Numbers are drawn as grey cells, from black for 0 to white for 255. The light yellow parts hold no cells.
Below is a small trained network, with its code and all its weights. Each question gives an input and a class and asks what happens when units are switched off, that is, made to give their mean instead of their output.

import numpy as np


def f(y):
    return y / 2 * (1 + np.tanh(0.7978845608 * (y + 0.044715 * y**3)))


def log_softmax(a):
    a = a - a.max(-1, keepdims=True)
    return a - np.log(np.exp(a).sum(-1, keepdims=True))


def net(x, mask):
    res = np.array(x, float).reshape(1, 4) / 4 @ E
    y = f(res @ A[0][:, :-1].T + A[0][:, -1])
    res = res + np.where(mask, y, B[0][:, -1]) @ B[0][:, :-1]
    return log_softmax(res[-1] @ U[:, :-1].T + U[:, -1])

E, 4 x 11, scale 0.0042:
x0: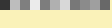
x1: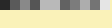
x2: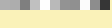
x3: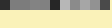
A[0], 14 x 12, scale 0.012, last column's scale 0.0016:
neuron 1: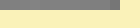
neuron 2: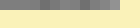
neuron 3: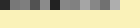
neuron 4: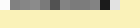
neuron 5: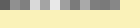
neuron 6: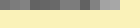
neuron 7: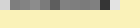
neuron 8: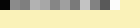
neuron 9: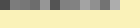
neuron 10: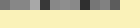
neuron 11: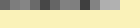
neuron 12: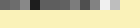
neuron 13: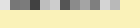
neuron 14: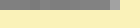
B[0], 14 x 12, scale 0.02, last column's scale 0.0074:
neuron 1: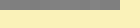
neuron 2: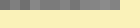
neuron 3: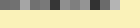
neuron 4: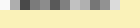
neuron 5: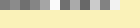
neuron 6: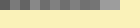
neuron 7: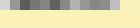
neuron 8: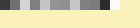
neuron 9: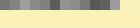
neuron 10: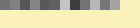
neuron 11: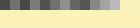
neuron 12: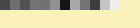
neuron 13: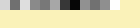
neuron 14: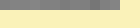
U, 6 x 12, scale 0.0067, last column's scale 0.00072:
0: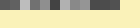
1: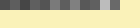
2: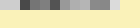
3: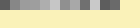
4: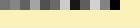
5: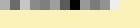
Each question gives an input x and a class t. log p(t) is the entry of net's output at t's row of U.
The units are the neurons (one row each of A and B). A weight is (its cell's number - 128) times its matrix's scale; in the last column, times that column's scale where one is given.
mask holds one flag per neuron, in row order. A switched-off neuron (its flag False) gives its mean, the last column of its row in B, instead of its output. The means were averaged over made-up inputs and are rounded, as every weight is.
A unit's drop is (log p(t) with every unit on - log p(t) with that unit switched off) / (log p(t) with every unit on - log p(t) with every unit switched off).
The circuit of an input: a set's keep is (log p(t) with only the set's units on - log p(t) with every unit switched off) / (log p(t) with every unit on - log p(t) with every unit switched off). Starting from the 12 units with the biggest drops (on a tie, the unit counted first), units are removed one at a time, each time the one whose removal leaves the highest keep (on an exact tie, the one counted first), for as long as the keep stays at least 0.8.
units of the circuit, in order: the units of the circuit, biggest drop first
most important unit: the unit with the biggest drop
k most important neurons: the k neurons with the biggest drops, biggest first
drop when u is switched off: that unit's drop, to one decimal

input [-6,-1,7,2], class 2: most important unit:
neuron 4
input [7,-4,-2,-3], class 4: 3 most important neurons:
[neuron 10; neuron 8; neuron 12]
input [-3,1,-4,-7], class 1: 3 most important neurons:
[neuron 12; neuron 11; neuron 6]
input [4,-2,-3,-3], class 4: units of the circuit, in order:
[neuron 12; neuron 10; neuron 8]
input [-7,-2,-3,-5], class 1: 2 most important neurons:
[neuron 12; neuron 11]
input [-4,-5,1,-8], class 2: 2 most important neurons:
[neuron 4; neuron 7]
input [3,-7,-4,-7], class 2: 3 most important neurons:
[neuron 4; neuron 7; neuron 13]
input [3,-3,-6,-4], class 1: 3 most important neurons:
[neuron 12; neuron 13; neuron 6]
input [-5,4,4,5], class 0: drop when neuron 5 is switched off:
0.1
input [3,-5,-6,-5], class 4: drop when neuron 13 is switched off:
-0.1
